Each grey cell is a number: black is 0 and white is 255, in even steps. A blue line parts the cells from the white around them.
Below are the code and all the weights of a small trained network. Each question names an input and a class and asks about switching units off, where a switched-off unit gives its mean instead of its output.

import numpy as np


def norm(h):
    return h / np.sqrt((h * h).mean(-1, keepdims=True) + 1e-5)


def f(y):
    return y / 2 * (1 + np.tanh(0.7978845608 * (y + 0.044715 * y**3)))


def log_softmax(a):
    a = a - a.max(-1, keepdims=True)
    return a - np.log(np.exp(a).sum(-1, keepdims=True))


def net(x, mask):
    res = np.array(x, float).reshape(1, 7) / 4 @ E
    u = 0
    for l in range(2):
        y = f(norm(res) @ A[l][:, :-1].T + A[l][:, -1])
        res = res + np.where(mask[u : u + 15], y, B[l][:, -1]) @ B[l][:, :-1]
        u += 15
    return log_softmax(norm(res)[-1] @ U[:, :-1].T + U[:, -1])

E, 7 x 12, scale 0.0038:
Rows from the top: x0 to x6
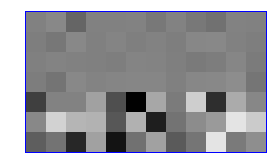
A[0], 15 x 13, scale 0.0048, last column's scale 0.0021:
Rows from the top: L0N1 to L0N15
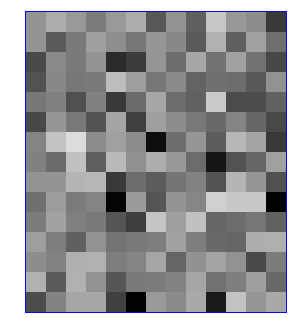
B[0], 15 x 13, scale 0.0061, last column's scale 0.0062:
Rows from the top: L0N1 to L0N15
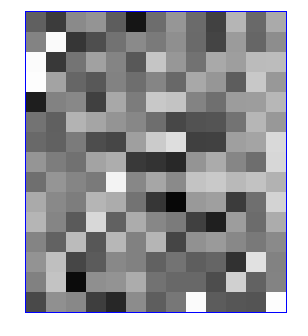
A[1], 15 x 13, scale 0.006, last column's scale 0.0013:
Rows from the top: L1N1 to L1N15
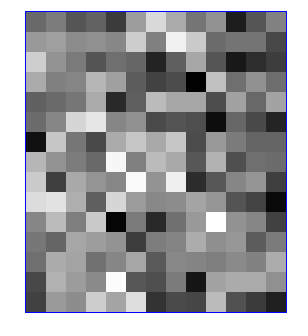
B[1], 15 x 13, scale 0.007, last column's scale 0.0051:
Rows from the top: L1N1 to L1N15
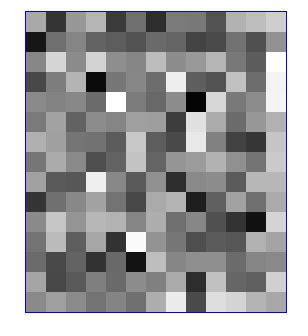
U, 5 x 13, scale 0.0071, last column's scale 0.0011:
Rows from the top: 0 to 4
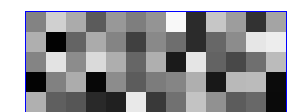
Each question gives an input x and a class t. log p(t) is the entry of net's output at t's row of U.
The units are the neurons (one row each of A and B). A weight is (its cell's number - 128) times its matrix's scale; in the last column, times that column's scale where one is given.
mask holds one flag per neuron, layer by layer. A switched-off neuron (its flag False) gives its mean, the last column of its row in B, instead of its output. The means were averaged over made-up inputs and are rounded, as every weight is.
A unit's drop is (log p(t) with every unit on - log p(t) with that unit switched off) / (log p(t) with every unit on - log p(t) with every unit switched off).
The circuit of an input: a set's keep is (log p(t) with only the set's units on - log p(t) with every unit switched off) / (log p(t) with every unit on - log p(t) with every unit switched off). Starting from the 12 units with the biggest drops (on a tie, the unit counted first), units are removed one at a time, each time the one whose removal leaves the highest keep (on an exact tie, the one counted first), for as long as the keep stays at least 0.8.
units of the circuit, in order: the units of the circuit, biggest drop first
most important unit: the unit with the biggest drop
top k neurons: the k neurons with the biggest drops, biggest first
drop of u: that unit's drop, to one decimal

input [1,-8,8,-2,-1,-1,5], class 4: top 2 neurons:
L0N5, L1N7
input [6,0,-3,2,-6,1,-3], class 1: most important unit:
L0N10
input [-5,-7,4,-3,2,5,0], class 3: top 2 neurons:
L0N7, L0N9
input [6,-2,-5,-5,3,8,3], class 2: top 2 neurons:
L0N10, L1N11
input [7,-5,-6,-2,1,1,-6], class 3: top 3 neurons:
L0N7, L0N10, L0N3
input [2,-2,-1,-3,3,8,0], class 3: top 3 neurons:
L0N7, L0N8, L0N9
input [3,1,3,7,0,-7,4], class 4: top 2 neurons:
L1N7, L0N5
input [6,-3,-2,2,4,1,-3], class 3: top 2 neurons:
L0N15, L0N10
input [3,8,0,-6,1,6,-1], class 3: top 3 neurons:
L0N7, L0N9, L0N11
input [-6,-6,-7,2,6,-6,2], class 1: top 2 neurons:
L0N10, L1N5
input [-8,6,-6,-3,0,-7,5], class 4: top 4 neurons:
L1N7, L0N5, L0N1, L0N7
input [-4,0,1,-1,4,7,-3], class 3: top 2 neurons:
L0N7, L0N15
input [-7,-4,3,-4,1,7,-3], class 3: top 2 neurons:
L0N3, L0N9
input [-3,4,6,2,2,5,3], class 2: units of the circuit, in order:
L0N10
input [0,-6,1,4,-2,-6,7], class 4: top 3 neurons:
L1N7, L0N5, L1N1
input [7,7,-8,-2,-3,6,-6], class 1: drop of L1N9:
0.2
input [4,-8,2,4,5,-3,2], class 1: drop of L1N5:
0.2
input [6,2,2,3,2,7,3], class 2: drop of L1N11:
0.1
